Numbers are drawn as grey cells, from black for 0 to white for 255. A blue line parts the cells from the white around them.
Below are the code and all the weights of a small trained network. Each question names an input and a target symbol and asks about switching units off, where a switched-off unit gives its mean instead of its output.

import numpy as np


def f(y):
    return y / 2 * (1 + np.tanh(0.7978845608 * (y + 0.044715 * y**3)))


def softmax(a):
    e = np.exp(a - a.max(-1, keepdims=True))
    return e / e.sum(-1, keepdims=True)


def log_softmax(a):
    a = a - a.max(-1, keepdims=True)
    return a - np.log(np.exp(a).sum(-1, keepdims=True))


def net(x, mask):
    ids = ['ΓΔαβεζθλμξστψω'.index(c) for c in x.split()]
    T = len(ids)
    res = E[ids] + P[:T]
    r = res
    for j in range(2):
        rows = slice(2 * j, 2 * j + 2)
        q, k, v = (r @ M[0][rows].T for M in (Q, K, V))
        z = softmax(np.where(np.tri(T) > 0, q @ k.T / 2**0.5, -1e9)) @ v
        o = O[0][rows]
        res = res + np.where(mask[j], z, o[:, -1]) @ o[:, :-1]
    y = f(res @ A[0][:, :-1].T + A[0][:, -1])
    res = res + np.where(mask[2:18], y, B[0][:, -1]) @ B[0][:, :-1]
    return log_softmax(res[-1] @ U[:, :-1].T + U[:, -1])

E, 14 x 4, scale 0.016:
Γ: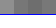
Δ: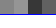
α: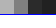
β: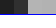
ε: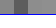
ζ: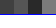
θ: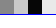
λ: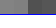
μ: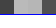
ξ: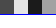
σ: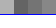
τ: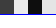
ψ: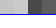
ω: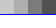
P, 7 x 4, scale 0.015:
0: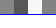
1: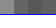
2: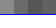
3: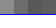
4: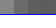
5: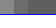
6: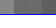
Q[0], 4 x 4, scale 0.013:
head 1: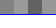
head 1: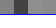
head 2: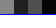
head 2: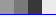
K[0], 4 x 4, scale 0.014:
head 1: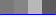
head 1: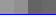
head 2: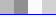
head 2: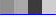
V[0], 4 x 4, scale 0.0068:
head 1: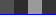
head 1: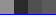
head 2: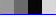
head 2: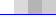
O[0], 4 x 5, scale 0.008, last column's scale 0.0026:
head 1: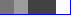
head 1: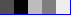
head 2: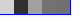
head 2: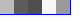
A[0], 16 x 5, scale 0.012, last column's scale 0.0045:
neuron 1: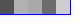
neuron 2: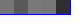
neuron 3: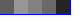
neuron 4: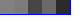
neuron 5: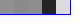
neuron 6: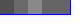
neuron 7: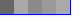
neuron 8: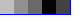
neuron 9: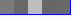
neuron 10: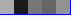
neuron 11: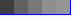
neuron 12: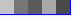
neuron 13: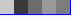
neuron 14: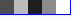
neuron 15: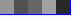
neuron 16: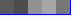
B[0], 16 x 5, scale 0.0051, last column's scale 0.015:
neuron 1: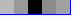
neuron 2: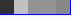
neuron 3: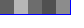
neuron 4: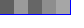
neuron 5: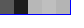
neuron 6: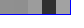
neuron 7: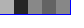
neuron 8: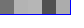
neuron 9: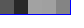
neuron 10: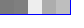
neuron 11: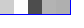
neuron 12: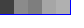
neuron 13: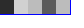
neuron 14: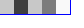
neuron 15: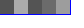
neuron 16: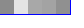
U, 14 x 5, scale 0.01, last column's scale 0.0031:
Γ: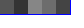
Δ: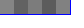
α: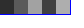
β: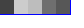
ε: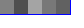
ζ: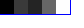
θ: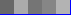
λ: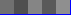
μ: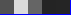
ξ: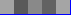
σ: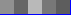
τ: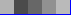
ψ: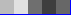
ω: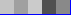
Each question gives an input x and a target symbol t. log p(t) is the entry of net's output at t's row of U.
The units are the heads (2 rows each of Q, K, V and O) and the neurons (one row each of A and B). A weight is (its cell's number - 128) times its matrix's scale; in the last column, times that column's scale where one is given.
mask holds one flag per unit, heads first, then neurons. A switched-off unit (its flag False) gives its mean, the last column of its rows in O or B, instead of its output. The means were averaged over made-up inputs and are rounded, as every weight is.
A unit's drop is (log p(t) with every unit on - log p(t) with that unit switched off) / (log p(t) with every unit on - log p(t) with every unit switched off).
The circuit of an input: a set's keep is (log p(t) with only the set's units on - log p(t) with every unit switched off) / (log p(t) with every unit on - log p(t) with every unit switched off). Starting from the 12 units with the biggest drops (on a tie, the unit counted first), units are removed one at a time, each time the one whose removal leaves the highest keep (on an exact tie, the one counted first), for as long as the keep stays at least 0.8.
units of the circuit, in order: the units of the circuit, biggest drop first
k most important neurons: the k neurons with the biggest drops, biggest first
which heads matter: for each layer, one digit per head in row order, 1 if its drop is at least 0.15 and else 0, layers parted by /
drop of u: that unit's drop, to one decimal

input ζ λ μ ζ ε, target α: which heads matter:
11
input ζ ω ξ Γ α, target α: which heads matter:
01
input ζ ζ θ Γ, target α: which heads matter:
01
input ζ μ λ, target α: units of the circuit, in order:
(neuron 5; head 2)
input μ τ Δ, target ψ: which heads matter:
11
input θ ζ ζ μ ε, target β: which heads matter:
01
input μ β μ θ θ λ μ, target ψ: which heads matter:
01
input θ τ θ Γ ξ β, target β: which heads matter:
01
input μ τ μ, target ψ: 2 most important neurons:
(neuron 1; neuron 14)
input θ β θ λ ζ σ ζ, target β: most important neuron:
(neuron 13)
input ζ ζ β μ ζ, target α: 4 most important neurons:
(neuron 5; neuron 8; neuron 6; neuron 14)
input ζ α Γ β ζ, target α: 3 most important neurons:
(neuron 5; neuron 6; neuron 8)
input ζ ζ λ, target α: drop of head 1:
0.2
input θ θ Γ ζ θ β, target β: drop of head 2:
0.2
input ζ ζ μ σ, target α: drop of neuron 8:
0.1
